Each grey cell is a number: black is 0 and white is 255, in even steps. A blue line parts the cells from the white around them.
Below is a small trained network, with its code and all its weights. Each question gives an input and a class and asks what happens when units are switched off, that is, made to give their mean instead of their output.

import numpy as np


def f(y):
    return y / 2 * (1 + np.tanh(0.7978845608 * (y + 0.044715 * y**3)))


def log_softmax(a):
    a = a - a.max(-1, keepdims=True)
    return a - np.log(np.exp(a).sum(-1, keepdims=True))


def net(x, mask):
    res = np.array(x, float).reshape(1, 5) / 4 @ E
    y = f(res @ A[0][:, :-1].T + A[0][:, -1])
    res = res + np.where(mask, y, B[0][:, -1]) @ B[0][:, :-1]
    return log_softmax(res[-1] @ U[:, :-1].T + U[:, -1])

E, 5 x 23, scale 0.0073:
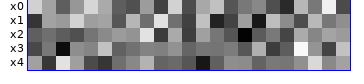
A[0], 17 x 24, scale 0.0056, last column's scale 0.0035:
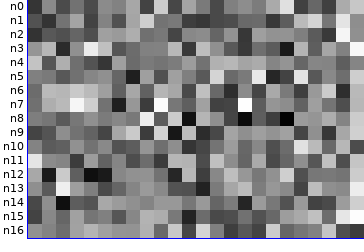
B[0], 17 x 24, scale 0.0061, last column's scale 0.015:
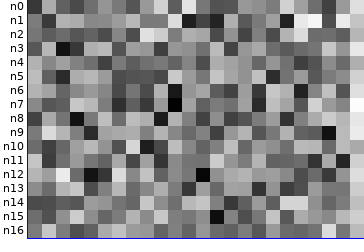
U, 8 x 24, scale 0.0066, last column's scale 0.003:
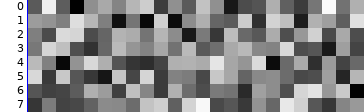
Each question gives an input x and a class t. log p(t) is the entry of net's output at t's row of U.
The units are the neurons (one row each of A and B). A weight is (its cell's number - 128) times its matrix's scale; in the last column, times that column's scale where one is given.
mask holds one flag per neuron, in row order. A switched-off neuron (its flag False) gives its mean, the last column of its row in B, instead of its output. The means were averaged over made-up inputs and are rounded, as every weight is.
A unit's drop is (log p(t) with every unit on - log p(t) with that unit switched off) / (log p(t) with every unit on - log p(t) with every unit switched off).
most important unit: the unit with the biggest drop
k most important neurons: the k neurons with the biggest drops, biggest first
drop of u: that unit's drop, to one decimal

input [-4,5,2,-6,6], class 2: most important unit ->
n12
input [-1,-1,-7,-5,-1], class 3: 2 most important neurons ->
n12, n9
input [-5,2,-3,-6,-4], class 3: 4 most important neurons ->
n12, n9, n0, n15
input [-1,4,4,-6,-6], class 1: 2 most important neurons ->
n6, n8
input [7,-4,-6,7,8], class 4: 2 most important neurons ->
n5, n11
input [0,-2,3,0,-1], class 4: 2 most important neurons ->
n1, n15
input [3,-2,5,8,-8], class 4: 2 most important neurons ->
n5, n1
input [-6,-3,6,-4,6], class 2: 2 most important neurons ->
n1, n13
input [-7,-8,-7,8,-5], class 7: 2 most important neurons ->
n2, n14
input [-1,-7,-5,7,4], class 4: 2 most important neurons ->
n5, n10
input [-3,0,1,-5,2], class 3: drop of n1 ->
0.1
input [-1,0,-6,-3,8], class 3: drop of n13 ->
-0.1
